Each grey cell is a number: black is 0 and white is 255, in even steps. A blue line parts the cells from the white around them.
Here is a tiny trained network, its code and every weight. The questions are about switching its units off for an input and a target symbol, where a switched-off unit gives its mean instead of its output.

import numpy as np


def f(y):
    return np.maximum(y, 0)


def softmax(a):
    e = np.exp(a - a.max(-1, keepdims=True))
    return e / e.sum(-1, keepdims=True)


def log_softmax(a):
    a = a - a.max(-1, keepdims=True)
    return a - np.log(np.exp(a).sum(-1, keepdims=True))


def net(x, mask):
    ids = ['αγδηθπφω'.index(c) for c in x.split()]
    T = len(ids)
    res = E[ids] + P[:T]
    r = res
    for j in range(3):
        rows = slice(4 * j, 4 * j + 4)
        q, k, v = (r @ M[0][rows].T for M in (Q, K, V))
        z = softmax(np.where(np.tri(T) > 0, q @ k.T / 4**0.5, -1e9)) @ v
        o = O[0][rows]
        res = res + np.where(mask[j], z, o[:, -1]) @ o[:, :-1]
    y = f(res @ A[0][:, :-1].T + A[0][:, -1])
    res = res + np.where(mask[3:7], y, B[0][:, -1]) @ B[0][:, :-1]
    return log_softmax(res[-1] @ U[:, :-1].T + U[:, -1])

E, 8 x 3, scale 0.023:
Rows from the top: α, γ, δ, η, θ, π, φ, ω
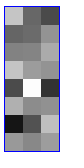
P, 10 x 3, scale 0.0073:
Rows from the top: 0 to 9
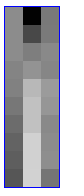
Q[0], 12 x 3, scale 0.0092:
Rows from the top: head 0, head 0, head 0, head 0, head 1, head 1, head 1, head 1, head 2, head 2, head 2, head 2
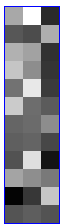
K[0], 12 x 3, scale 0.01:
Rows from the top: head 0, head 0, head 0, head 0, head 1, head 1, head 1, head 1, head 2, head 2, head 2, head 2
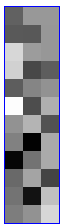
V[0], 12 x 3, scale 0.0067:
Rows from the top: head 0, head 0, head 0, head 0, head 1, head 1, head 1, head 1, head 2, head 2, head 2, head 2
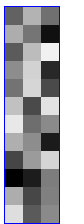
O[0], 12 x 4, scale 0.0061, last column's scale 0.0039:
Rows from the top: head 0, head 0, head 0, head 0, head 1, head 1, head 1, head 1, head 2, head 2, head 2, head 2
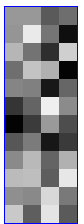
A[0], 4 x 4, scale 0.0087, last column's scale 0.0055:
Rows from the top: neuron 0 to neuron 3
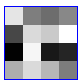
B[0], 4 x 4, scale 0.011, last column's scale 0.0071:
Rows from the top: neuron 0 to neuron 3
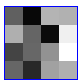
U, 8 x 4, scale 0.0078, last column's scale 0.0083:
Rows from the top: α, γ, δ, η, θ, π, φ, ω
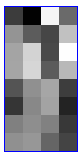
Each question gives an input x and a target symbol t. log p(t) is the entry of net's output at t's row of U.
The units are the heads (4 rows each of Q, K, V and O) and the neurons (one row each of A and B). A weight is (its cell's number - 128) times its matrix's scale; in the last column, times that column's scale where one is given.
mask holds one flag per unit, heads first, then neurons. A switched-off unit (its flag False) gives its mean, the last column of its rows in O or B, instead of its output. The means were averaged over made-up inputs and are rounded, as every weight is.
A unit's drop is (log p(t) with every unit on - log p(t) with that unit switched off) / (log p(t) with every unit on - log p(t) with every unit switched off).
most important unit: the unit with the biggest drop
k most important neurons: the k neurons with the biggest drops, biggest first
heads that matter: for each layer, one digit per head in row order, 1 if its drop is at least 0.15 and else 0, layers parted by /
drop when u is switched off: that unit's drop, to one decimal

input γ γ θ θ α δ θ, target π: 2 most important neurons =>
neuron 2; neuron 3
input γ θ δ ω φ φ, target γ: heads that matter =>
110
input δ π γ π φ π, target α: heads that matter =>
001
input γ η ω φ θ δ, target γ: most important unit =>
neuron 0
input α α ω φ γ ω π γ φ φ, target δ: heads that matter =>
011
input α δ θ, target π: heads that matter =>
001
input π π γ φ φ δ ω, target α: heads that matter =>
101
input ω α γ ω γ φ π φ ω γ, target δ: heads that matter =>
001
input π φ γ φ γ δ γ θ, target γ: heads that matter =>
010
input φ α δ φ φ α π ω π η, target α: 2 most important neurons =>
neuron 3; neuron 0
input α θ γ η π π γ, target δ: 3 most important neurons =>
neuron 3; neuron 2; neuron 0
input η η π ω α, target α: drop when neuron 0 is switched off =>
-0.1
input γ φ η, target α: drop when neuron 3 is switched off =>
0.1
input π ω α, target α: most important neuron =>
neuron 1
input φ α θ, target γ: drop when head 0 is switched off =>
0.1
